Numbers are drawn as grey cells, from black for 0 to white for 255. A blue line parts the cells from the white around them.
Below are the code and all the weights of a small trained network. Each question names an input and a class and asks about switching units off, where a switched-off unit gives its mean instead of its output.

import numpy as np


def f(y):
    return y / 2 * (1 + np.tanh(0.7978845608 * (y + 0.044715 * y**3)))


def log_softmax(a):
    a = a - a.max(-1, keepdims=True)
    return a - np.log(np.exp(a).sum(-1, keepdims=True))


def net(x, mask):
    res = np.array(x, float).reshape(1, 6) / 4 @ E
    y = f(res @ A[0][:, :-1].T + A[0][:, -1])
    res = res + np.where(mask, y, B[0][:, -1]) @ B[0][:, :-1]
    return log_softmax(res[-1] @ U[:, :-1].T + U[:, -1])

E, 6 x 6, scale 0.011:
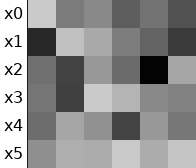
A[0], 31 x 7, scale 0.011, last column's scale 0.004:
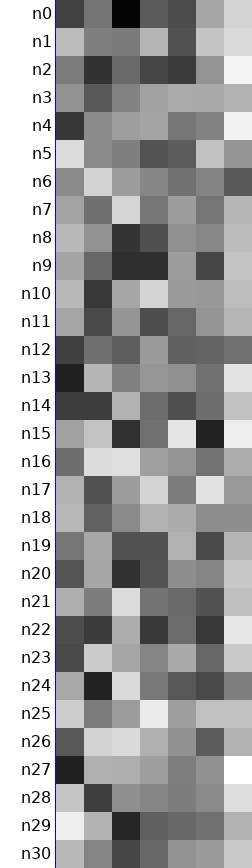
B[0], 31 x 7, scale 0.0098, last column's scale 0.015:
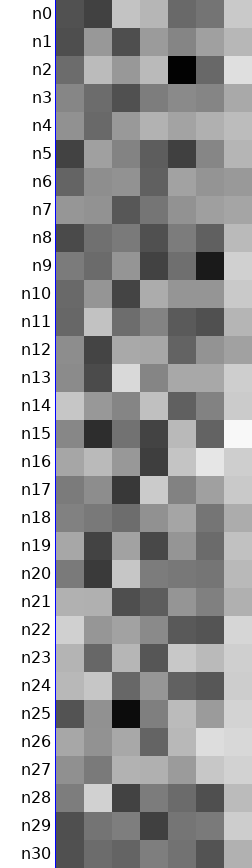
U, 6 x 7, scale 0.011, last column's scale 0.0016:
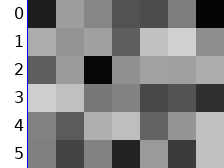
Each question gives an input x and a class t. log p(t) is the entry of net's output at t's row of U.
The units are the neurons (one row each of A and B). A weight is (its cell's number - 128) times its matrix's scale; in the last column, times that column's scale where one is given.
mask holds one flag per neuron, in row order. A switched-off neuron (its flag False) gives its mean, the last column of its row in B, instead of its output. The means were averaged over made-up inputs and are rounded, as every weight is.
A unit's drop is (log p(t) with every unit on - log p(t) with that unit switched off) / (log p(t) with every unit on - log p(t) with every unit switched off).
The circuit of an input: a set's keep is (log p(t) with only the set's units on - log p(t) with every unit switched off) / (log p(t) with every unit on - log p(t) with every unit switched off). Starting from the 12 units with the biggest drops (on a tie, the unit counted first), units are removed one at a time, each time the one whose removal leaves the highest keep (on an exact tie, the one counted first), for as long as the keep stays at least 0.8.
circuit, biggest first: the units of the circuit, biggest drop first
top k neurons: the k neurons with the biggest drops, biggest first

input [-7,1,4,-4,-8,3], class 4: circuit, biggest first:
n0
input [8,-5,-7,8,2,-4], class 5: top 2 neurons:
n9; n15
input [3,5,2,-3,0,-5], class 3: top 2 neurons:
n22; n2
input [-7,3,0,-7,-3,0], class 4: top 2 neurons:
n0; n16
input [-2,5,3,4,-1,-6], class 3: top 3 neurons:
n22; n24; n14
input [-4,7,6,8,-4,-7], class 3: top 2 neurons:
n24; n22
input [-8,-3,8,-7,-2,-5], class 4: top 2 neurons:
n0; n14
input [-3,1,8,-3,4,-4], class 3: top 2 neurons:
n22; n2
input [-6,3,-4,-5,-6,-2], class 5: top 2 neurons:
n15; n16
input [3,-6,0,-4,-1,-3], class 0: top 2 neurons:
n5; n2
